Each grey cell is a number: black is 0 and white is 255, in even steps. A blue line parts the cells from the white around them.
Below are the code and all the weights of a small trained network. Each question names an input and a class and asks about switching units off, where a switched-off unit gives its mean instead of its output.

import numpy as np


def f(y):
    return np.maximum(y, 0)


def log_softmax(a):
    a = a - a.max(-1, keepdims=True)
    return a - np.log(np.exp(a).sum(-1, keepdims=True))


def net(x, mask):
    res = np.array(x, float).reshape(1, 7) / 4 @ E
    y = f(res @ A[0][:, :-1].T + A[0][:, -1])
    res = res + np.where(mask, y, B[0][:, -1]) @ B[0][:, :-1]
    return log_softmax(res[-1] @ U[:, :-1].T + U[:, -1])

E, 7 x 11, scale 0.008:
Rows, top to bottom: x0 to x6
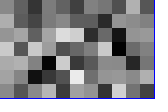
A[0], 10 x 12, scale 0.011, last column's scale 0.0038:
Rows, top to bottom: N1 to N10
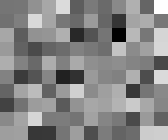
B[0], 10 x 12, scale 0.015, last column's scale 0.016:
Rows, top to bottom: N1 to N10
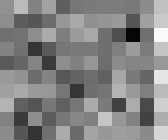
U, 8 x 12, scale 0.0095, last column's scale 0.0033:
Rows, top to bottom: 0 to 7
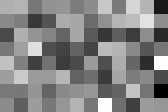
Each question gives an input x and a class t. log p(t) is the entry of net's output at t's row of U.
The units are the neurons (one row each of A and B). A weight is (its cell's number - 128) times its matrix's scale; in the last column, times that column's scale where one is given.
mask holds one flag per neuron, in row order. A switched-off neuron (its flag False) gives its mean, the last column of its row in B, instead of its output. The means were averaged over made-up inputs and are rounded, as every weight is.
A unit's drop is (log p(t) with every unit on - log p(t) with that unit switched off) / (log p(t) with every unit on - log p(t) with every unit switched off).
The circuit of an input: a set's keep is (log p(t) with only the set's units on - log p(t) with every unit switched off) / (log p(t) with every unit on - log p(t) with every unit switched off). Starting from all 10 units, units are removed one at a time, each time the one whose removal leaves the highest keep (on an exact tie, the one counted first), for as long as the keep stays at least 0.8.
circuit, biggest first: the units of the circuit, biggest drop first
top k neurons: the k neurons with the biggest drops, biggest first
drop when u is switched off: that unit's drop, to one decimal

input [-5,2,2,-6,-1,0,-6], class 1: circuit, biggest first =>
N3
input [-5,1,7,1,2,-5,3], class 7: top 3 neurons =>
N6, N9, N2
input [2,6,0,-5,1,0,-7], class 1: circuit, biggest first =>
N6, N8
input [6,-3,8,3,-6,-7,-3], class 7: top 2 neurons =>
N2, N6
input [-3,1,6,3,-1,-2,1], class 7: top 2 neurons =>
N6, N2
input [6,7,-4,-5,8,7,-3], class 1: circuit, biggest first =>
N10, N3
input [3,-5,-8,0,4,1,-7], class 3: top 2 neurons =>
N8, N3
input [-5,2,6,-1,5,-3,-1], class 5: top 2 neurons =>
N8, N7
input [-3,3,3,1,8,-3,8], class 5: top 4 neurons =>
N8, N6, N10, N4
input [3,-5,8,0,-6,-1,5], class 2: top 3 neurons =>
N10, N9, N6
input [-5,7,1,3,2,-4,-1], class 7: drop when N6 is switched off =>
0.1
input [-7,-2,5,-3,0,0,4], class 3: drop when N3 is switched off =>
0.2
